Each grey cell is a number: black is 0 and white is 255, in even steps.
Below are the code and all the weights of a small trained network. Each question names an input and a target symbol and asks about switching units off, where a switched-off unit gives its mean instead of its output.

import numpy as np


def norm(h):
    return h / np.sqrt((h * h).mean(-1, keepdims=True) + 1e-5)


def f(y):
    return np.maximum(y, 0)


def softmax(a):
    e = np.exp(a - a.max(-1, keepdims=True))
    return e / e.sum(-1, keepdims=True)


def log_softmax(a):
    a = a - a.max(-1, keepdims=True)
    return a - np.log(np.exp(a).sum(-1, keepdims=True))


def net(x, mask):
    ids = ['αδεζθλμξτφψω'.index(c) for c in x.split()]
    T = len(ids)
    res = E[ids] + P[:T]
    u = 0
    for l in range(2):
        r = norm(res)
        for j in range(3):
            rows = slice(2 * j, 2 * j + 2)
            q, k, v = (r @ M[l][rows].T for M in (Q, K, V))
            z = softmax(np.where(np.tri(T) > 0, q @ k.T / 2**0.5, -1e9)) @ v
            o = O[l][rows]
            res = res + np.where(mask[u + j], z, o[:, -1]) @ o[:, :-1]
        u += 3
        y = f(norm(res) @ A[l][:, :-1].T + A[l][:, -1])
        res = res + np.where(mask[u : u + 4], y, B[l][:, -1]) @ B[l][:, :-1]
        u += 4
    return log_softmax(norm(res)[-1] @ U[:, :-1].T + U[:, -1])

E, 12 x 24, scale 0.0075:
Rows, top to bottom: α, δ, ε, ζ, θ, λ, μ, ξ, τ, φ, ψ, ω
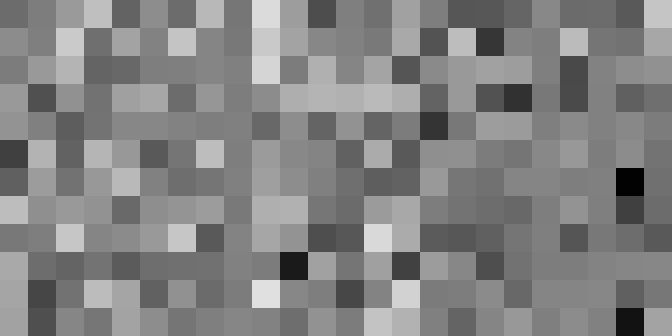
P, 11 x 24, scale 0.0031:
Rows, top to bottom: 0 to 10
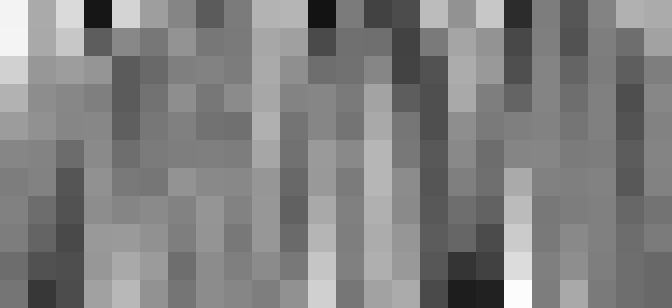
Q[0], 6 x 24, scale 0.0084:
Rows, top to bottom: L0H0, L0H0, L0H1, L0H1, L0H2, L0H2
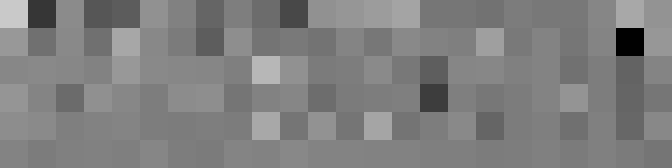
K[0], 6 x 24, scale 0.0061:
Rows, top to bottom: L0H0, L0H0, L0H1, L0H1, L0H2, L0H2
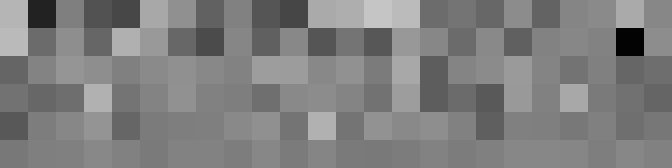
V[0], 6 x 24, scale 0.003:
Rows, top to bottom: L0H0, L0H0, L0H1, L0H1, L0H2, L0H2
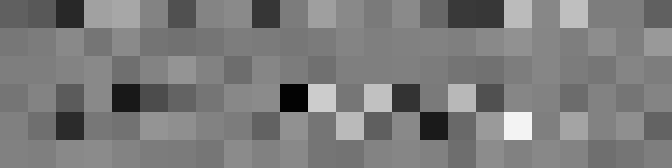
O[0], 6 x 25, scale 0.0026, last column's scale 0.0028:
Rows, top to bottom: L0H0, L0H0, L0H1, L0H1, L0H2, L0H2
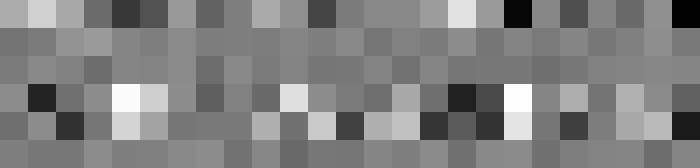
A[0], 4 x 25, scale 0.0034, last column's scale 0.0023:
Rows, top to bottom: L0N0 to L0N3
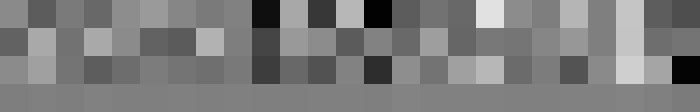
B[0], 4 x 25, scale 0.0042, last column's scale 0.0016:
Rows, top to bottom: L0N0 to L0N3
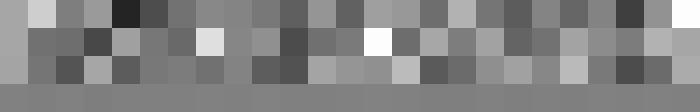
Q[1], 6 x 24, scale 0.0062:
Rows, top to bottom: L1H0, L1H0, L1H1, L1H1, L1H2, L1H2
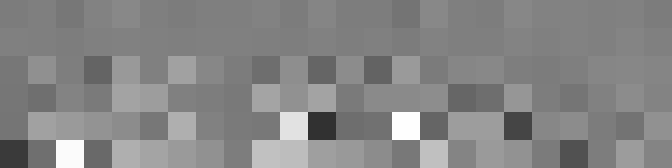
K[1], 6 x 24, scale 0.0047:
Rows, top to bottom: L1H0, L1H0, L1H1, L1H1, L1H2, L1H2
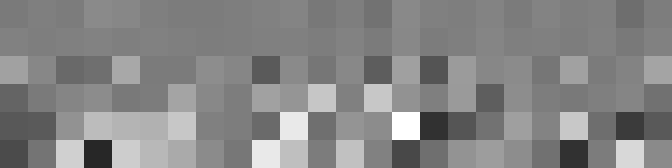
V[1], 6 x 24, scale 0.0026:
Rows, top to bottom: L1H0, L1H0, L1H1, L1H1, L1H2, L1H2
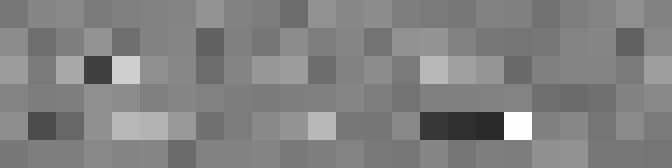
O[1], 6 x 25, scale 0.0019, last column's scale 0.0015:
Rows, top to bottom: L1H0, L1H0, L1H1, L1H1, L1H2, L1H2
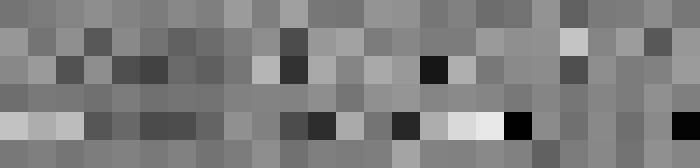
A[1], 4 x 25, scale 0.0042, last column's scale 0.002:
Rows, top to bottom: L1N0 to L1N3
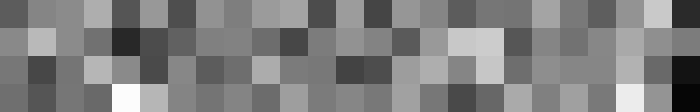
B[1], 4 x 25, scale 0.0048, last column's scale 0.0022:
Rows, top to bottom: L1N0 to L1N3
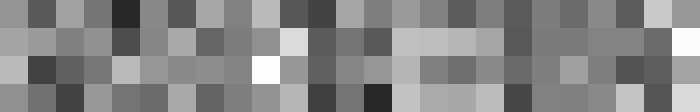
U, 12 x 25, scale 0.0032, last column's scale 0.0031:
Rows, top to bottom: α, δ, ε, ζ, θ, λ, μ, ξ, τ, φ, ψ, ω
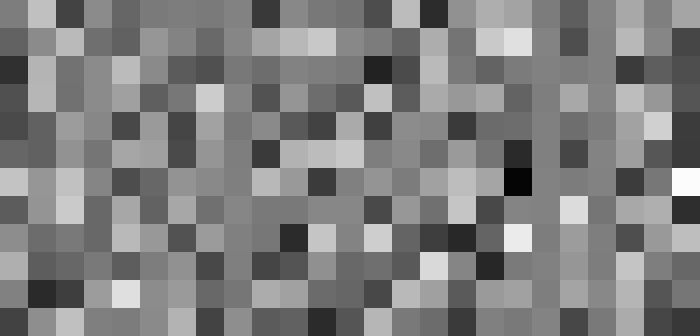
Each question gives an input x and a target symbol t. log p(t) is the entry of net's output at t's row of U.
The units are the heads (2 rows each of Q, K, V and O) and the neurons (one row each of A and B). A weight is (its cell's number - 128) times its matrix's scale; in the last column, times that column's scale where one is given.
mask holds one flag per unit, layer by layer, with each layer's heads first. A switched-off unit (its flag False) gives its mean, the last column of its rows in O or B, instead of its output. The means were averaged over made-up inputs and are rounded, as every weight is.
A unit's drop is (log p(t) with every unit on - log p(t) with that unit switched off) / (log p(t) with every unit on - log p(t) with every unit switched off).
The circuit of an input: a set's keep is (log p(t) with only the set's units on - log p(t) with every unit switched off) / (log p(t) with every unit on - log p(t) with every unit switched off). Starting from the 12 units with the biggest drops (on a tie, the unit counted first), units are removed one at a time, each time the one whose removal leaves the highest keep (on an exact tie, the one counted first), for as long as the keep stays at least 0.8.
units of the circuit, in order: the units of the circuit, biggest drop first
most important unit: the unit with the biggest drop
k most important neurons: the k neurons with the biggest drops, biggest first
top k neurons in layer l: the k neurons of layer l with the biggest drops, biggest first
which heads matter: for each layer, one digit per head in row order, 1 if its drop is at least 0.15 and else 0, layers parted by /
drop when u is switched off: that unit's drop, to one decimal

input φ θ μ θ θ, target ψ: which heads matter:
001 / 010
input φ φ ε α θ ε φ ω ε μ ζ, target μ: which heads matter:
110 / 001
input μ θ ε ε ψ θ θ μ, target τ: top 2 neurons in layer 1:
L1N1, L1N3
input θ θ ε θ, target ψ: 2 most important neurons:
L1N3, L0N0
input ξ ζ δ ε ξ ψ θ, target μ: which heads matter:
000 / 001
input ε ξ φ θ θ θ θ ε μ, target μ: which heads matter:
101 / 001
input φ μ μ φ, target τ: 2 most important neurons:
L0N0, L1N1
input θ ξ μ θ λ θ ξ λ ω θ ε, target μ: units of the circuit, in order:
L1H2, L1N1
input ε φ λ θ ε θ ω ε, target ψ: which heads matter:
011 / 000
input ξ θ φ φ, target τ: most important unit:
L0H1
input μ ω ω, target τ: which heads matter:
000 / 001
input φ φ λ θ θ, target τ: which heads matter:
001 / 000
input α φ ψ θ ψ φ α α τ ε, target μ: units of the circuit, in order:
L1H2, L1N1, L0H1
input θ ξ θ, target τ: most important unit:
L0H2
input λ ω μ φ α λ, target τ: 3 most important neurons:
L0N1, L1N1, L1N3
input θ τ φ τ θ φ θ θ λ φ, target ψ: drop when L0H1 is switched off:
1.2
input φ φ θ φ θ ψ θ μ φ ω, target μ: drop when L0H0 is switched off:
1.4
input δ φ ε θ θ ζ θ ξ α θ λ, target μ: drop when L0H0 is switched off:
1.1
